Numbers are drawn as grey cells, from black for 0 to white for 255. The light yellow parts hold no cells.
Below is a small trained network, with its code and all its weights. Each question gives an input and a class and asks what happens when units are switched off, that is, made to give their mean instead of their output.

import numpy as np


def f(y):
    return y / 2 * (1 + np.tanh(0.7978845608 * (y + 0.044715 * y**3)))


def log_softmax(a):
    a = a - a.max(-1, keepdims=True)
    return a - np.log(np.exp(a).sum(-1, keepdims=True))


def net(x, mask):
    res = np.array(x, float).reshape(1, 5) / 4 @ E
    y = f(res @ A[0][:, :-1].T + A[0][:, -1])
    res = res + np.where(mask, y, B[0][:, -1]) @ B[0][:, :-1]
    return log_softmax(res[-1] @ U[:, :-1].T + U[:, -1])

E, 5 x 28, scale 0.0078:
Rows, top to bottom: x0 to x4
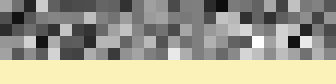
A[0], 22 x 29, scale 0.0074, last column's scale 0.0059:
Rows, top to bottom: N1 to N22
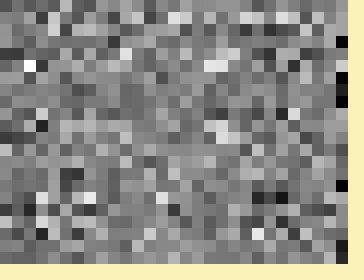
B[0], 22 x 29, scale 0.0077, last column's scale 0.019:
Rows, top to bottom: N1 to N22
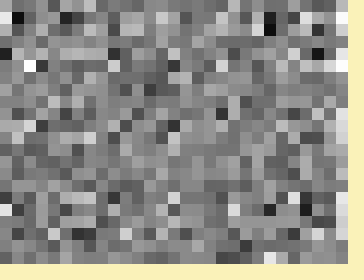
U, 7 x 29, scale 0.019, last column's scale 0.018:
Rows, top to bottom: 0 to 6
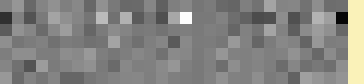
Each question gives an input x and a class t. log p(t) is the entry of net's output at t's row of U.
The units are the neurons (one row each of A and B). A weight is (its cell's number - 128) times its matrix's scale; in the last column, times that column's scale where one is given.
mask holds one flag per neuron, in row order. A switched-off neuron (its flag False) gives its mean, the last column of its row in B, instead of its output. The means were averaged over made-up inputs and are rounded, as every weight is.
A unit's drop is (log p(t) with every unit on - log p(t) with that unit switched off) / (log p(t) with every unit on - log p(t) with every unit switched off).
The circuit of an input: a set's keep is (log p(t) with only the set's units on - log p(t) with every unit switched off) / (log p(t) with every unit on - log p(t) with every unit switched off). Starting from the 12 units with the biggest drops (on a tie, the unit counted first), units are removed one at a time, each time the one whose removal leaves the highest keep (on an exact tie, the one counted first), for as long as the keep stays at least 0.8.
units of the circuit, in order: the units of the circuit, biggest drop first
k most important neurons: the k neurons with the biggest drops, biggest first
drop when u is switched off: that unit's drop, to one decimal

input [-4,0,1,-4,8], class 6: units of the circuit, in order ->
N2
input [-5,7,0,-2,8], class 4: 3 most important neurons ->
N5, N12, N10
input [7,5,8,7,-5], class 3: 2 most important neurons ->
N18, N17
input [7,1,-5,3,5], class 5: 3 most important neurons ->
N6, N2, N11
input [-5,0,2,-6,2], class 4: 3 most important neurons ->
N5, N10, N20
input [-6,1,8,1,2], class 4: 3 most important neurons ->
N5, N12, N10
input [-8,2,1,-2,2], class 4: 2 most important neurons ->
N5, N12
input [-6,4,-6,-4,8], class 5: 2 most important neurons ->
N17, N19
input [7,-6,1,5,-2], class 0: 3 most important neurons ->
N2, N6, N3
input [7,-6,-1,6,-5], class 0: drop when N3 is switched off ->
0.1
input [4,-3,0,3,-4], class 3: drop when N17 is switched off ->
0.3
